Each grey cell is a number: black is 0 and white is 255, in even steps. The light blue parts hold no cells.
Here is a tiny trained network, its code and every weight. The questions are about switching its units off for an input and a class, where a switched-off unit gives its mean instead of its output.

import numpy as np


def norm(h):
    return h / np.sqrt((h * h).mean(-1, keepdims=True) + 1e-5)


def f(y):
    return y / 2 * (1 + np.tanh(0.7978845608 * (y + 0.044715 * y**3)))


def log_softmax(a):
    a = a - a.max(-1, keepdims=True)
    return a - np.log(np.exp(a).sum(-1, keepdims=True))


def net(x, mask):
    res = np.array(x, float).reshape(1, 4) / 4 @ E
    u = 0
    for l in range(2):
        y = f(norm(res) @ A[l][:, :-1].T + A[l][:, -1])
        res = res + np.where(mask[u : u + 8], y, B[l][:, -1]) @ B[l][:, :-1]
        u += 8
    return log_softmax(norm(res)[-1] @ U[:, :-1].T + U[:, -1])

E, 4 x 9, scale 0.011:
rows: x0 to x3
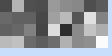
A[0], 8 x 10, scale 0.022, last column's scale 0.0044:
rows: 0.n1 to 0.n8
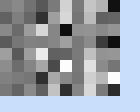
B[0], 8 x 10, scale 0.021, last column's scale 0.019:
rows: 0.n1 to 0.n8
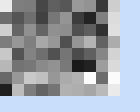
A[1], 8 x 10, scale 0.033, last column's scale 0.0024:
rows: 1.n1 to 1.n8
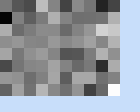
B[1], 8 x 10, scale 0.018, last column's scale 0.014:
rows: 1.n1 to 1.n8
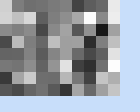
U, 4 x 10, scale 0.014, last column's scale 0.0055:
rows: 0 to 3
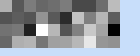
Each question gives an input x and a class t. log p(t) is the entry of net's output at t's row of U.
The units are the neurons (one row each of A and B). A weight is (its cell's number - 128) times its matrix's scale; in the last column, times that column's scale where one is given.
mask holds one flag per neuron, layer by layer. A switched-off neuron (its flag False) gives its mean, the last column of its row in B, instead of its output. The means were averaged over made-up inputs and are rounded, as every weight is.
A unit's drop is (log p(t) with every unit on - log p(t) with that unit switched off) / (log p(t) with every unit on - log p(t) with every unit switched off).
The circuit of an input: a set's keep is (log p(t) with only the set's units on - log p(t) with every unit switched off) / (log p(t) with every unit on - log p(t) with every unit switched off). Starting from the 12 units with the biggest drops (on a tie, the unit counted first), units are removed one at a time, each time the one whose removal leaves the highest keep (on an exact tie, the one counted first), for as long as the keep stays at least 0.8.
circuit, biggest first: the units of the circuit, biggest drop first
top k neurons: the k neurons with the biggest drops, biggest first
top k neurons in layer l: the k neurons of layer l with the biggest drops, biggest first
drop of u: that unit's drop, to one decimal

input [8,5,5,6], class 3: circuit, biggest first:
0.n7
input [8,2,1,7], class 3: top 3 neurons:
0.n7, 0.n6, 0.n3
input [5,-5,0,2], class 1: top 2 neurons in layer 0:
0.n3, 0.n8
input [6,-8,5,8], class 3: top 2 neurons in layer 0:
0.n6, 0.n5
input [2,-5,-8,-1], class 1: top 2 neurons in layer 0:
0.n3, 0.n1
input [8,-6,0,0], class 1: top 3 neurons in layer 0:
0.n3, 0.n8, 0.n7
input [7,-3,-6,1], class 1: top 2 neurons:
1.n8, 0.n3
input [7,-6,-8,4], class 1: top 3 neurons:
0.n3, 0.n8, 0.n7
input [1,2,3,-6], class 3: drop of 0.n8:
0.1
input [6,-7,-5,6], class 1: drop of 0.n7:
0.3
